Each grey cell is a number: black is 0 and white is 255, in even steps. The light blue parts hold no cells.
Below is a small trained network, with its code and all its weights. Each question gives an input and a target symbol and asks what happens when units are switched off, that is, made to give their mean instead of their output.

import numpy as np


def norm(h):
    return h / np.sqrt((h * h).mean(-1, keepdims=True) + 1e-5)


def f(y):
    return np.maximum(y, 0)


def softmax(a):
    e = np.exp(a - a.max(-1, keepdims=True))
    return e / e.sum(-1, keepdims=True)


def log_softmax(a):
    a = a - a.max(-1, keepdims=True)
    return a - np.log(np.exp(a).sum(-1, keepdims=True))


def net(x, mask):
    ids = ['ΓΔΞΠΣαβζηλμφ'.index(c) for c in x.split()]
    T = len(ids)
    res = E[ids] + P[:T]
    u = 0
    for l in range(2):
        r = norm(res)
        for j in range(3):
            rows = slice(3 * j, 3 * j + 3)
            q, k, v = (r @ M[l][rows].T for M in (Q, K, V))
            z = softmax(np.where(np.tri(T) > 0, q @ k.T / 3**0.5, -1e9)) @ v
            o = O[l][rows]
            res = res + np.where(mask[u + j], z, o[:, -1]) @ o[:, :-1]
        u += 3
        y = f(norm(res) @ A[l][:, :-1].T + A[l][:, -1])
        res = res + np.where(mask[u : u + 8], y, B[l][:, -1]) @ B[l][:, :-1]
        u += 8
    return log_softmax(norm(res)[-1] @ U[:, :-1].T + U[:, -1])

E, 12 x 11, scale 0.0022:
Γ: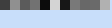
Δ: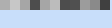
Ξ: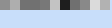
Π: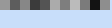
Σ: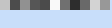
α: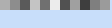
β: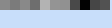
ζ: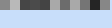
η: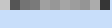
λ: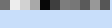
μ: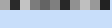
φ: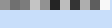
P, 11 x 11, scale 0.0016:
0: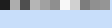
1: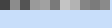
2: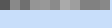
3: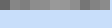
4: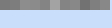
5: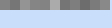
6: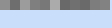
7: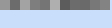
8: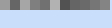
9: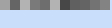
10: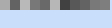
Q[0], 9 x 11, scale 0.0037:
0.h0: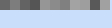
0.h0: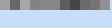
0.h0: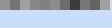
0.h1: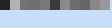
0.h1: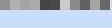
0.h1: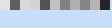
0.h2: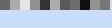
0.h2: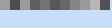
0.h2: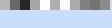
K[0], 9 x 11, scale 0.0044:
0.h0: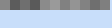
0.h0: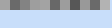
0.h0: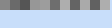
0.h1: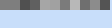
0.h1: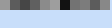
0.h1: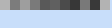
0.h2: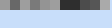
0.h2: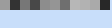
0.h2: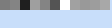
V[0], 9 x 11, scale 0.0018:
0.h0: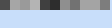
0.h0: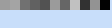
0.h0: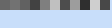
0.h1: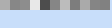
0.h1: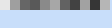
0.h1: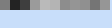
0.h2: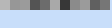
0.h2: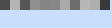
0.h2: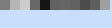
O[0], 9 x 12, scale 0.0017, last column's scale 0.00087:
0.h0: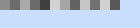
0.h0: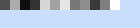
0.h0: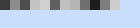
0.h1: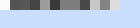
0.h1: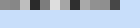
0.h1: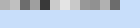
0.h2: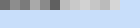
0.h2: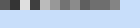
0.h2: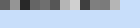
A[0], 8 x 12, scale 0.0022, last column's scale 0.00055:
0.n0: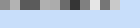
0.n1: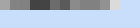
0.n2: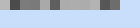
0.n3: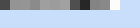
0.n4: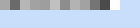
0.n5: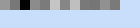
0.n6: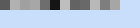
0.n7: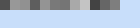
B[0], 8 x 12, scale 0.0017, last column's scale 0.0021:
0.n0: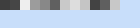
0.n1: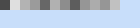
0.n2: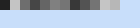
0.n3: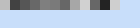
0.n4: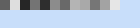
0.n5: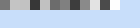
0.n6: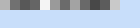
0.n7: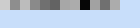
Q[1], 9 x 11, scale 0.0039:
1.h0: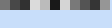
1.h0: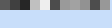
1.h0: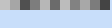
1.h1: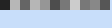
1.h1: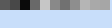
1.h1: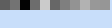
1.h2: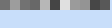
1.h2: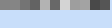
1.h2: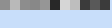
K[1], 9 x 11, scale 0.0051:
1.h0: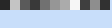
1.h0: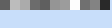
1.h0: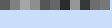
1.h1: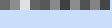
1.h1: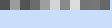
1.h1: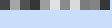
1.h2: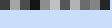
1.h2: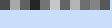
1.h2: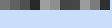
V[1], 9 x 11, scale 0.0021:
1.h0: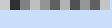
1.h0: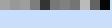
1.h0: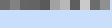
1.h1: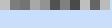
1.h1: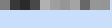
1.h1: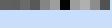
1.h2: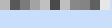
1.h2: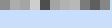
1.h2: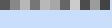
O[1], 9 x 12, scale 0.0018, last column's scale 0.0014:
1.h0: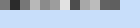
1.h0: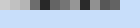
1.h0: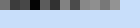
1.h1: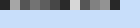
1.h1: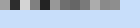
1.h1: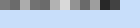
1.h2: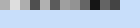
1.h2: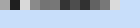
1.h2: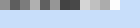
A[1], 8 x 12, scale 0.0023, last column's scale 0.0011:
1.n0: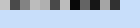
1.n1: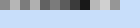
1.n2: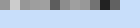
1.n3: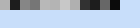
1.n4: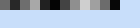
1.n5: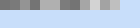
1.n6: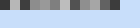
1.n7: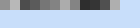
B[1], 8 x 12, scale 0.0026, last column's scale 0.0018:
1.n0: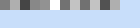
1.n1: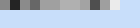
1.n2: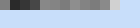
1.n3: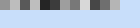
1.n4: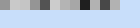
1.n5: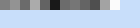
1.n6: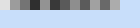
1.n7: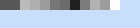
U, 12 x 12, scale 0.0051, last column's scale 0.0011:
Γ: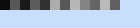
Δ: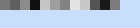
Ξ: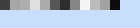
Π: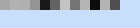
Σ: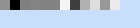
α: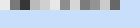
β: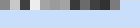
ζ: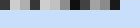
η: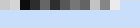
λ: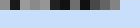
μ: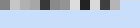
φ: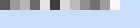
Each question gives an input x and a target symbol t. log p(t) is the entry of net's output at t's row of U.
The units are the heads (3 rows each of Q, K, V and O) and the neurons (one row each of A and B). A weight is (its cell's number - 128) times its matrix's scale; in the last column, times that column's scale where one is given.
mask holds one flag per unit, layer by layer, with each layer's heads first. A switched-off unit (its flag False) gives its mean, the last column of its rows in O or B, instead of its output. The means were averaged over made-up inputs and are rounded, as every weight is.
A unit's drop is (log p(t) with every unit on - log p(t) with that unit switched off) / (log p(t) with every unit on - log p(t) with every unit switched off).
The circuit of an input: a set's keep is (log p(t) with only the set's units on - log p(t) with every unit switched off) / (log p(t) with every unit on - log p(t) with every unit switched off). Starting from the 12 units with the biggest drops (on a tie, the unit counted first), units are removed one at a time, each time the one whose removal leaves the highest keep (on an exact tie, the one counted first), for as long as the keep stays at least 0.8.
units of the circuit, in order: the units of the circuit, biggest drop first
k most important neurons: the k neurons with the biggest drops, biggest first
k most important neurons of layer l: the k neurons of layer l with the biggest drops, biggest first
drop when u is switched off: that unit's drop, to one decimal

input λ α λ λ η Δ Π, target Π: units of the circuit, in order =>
1.n3
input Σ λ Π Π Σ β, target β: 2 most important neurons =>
1.n3, 1.n0
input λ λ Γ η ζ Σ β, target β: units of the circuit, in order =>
1.n3, 1.n0
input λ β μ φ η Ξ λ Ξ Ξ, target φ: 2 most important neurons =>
0.n0, 1.n5
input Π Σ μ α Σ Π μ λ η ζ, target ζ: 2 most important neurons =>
1.n7, 0.n5
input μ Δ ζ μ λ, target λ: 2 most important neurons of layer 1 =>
1.n2, 1.n7
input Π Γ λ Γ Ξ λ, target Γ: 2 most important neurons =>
1.n2, 0.n5
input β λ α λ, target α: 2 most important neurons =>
0.n6, 1.n2
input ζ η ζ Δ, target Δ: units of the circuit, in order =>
0.n0, 1.n2
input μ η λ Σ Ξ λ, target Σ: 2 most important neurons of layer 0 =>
0.n6, 0.n0
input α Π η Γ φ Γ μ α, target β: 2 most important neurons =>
1.n3, 1.n7
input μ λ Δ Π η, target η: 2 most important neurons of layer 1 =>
1.n5, 1.n7
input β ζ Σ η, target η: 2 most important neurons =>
0.n2, 0.n4
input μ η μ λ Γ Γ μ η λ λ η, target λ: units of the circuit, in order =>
0.h1
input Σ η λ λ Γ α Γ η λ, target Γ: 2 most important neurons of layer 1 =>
1.n2, 1.n1
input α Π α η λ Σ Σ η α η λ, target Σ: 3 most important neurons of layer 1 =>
1.n1, 1.n2, 1.n5
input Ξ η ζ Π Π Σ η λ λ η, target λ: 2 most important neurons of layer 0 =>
0.n2, 0.n3
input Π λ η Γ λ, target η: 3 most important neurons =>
0.n2, 1.n2, 0.n6
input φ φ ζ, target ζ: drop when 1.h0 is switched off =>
0.2
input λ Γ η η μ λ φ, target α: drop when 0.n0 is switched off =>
0.0
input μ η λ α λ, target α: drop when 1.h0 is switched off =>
0.3
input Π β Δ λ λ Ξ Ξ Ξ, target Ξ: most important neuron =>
0.n0
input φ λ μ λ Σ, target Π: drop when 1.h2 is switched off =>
0.9
